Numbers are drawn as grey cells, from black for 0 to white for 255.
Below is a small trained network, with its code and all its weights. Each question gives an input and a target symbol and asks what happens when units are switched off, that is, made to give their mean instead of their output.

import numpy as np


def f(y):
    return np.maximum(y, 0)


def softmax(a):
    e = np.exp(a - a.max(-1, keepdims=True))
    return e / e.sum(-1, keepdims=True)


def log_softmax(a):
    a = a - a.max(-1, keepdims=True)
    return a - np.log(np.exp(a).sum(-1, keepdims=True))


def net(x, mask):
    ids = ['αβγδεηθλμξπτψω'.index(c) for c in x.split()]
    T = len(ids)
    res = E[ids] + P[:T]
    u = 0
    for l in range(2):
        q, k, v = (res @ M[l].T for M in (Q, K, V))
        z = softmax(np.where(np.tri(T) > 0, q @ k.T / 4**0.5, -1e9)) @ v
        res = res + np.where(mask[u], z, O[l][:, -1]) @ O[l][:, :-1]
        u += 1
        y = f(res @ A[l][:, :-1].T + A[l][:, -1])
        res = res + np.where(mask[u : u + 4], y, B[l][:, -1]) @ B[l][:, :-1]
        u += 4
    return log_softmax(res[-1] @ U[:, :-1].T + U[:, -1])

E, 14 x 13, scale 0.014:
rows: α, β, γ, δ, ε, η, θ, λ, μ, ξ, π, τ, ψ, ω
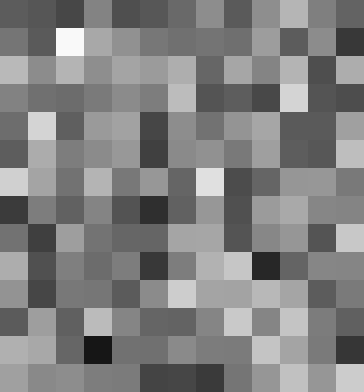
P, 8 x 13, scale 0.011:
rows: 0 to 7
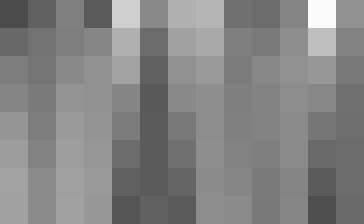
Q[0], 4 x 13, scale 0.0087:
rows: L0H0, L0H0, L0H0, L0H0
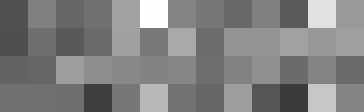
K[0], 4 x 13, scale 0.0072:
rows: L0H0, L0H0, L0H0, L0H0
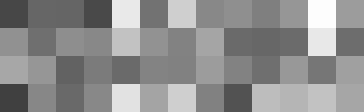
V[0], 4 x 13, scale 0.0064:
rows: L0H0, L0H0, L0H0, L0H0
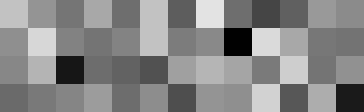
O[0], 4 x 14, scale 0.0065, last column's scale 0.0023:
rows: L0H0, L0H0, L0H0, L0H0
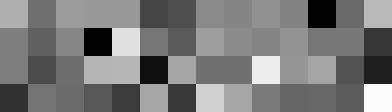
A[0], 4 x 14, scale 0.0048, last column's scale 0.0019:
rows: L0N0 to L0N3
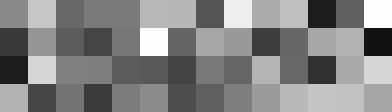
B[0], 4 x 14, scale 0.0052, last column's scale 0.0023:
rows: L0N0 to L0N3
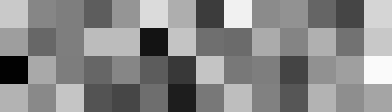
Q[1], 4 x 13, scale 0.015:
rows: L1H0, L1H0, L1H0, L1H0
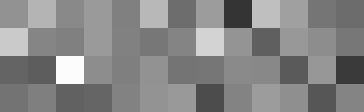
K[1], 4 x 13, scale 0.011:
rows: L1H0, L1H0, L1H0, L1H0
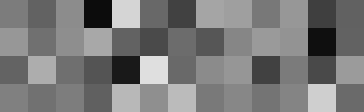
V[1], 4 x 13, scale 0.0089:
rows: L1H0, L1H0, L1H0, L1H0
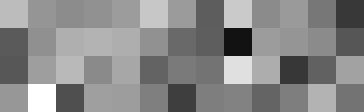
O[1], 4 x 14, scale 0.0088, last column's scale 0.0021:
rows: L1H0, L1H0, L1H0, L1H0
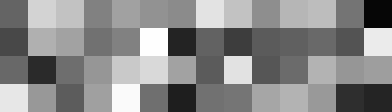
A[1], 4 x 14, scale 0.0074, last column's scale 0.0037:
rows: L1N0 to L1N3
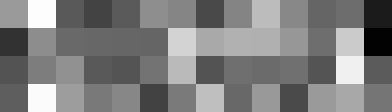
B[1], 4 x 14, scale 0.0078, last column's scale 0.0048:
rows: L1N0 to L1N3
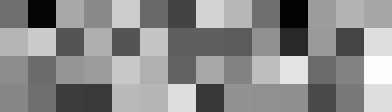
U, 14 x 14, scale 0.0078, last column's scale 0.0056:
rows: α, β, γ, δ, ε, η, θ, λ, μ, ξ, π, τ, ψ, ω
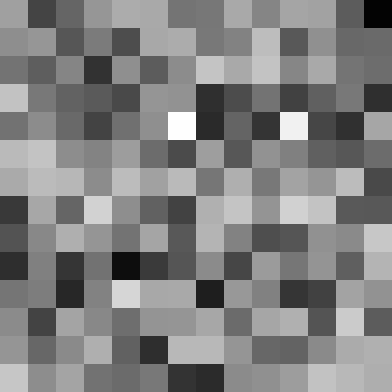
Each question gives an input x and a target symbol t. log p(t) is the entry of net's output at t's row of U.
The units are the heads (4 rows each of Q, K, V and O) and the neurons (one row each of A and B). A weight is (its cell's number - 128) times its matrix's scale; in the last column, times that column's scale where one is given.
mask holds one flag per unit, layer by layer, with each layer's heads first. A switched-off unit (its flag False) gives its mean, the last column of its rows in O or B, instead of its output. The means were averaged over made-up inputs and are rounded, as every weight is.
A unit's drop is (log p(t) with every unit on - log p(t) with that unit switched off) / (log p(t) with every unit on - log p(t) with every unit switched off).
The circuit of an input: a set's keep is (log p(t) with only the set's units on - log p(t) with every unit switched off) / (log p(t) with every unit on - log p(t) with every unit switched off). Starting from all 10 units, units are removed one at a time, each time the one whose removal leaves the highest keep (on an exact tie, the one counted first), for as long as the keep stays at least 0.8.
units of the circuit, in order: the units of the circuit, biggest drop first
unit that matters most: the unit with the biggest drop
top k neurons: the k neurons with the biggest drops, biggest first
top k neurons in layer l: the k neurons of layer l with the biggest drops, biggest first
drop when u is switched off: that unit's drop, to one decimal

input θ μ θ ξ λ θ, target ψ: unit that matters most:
L0H0
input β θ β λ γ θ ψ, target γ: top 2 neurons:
[L1N0; L0N0]
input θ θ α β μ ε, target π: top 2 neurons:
[L1N3; L0N2]
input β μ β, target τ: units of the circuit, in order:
[L1H0; L1N2]
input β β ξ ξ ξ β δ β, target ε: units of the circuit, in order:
[L1N3; L1H0; L0N0]
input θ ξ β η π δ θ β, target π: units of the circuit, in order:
[L1H0; L0H0; L0N2]
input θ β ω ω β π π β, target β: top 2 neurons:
[L1N1; L1N3]
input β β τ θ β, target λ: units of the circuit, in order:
[L1H0; L0N1; L0H0; L0N0]
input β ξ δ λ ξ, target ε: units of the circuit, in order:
[L1H0; L1N3; L0H0; L0N2]
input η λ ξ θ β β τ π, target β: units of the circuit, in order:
[L1N1; L1H0; L0N0]
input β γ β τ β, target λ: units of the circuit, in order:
[L1H0; L0N0]
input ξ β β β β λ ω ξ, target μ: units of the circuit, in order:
[L0H0; L1H0]
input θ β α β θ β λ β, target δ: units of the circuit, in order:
[L1H0; L0N2]
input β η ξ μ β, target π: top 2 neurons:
[L0N1; L0N2]
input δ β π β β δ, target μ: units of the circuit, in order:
[L1H0; L1N0; L0H0; L0N0]
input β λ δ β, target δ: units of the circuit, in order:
[L1H0; L0N1; L0H0]
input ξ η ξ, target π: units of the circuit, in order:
[L1H0]
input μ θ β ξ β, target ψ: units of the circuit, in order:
[L1H0; L0H0]
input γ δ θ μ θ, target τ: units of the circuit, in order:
[L1H0; L1N2]
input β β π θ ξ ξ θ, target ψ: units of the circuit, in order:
[L1H0]
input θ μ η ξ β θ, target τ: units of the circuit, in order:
[L0H0; L1H0; L1N2]
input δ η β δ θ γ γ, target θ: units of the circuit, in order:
[L1H0; L0N0]
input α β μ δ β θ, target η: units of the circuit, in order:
[L0H0; L1H0]
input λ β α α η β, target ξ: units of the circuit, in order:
[L0H0; L1H0]
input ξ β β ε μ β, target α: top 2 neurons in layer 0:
[L0N2; L0N0]
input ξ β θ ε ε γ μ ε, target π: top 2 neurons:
[L0N2; L1N3]
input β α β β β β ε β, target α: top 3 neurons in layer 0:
[L0N2; L0N1; L0N0]
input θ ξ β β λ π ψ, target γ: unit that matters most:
L1N0
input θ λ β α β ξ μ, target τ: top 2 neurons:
[L1N2; L0N0]
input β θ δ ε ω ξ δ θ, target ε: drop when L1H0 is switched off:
0.8
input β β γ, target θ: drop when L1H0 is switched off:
0.6
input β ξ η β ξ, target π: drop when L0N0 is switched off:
0.0
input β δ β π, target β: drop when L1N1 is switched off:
1.2
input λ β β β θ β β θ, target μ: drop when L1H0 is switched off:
0.7
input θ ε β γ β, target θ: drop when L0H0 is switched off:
0.1
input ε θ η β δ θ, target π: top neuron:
[L0N2]
